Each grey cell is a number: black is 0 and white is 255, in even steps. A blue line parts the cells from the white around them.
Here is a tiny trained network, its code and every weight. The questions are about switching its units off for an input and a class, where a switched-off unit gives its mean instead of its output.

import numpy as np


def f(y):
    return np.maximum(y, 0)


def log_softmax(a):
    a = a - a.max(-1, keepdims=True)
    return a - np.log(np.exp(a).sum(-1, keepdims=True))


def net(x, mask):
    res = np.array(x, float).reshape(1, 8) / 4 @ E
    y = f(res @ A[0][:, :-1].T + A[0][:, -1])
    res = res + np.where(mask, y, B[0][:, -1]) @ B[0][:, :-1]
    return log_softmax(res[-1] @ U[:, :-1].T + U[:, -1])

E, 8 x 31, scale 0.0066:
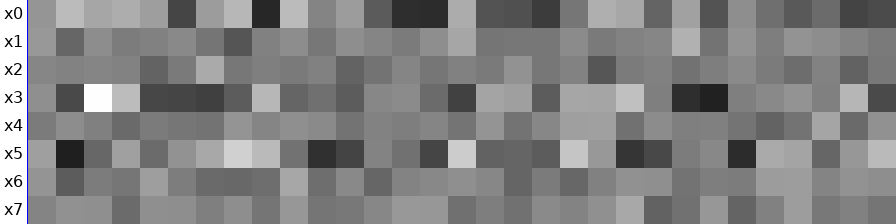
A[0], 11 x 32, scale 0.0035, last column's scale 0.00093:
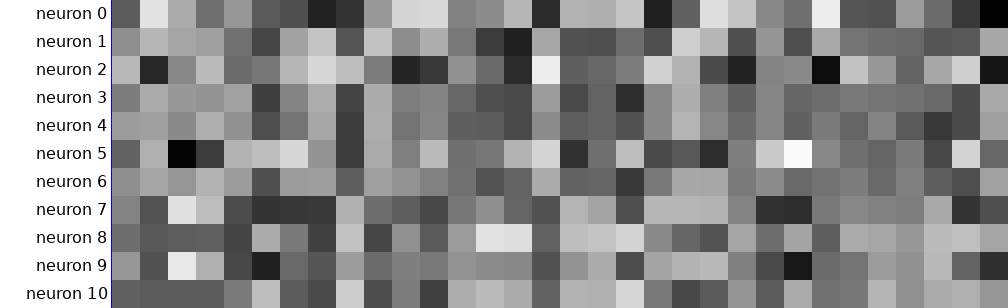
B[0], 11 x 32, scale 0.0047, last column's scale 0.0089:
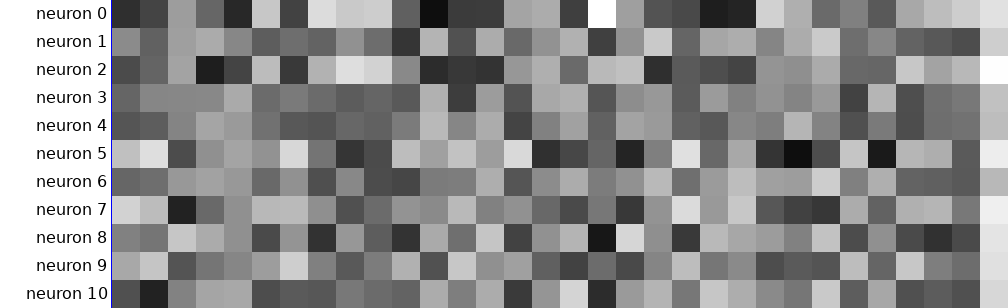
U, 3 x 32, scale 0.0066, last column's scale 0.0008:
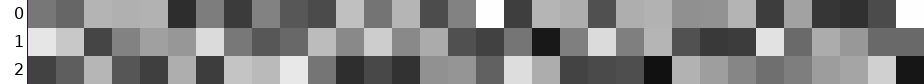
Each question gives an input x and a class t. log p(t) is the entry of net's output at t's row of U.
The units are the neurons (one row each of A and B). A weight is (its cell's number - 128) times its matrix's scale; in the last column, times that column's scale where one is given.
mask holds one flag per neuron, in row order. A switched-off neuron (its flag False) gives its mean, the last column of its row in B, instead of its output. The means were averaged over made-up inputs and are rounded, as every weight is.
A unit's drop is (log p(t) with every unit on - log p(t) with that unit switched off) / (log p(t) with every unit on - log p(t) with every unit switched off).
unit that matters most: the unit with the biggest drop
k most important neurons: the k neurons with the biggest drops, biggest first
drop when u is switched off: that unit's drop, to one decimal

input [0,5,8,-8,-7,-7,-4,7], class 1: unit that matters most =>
neuron 5
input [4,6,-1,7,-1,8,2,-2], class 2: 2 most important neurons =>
(neuron 2; neuron 5)
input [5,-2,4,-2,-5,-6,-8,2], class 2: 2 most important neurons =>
(neuron 0; neuron 8)
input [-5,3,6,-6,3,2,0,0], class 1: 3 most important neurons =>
(neuron 5; neuron 1; neuron 3)
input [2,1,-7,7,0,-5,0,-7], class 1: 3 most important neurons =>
(neuron 7; neuron 9; neuron 2)
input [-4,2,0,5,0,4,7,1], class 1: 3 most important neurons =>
(neuron 7; neuron 9; neuron 0)
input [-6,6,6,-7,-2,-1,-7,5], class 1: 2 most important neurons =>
(neuron 5; neuron 1)
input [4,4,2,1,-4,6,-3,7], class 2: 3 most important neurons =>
(neuron 2; neuron 8; neuron 10)
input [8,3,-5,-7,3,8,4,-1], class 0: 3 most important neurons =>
(neuron 1; neuron 0; neuron 3)
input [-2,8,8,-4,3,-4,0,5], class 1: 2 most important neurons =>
(neuron 5; neuron 2)
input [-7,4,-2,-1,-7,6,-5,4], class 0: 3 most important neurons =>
(neuron 8; neuron 10; neuron 0)
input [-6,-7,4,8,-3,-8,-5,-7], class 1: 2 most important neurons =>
(neuron 7; neuron 9)
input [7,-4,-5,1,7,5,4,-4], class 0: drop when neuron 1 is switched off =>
0.1
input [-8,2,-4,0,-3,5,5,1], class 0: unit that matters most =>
neuron 8
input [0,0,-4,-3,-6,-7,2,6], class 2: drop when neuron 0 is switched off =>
1.1
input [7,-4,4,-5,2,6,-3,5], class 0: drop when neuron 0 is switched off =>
0.3
